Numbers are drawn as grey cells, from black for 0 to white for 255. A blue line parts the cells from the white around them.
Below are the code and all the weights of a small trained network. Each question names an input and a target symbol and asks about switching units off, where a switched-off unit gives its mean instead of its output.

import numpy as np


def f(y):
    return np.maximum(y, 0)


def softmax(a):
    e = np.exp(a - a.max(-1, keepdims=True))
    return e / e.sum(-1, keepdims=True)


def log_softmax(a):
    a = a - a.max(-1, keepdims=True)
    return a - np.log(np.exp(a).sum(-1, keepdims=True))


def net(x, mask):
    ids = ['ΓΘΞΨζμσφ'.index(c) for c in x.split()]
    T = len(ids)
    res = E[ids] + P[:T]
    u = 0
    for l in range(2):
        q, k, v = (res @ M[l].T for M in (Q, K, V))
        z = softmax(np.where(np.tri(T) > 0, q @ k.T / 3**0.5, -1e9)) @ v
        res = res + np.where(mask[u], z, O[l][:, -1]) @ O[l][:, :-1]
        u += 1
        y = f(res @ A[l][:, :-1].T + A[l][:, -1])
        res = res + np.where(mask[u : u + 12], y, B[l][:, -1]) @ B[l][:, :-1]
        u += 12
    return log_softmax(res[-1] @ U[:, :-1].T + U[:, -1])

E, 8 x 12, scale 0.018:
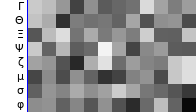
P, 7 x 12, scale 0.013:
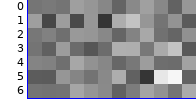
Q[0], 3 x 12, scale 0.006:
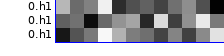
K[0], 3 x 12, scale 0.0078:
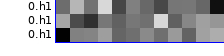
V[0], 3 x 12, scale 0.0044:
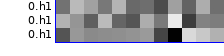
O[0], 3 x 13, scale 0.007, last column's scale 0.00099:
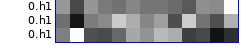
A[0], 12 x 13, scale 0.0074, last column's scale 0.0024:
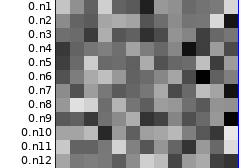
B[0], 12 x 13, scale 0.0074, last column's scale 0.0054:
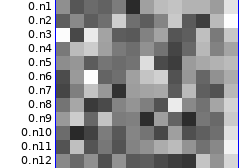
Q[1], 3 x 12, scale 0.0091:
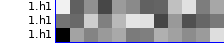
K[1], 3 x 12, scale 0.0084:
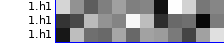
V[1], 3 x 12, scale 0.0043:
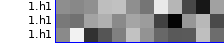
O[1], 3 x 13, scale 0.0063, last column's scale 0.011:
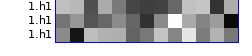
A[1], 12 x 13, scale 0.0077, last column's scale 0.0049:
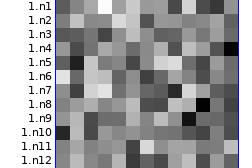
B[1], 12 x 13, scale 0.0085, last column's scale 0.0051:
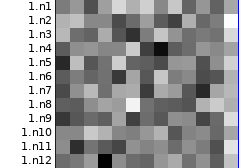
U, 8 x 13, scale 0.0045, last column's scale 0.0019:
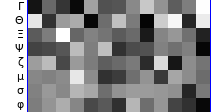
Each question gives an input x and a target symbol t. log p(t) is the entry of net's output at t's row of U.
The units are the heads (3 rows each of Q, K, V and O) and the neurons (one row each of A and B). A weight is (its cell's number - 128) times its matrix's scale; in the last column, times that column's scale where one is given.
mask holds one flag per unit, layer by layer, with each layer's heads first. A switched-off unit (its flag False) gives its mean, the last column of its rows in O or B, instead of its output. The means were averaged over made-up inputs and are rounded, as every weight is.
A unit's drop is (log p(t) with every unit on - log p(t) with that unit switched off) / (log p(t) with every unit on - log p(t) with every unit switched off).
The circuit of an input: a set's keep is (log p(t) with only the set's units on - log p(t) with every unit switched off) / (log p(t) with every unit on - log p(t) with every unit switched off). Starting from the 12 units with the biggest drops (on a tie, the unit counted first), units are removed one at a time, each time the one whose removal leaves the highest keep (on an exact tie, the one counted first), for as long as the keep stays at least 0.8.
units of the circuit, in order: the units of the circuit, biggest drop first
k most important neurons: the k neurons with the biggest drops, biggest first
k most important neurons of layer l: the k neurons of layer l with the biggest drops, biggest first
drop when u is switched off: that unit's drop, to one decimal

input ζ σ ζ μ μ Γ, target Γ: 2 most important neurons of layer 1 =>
1.n5; 1.n2
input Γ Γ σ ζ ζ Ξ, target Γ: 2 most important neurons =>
0.n8; 1.n12
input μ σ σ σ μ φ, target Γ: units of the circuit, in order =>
1.h1
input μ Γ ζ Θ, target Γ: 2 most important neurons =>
0.n12; 1.n5
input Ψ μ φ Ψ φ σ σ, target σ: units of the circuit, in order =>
0.n6; 1.n1
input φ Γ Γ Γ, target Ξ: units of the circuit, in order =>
0.h1; 1.n7; 0.n2; 0.n11
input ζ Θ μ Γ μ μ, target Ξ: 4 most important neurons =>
1.n7; 0.n2; 0.n11; 0.n7
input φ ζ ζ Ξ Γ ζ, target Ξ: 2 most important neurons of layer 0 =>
0.n2; 0.n12
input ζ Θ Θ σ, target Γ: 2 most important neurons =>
1.n5; 0.n12
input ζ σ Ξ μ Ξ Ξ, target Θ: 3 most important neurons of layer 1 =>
1.n11; 1.n5; 1.n9
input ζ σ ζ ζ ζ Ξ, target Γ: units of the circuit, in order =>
1.h1; 1.n5; 0.n5
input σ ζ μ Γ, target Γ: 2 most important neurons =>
1.n5; 0.n10
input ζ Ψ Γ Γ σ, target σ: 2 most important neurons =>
1.n1; 0.n6
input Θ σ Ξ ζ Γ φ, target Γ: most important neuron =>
0.n11
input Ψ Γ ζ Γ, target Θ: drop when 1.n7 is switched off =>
0.1
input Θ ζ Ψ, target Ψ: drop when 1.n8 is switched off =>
0.7
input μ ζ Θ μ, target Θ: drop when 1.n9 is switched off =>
0.1
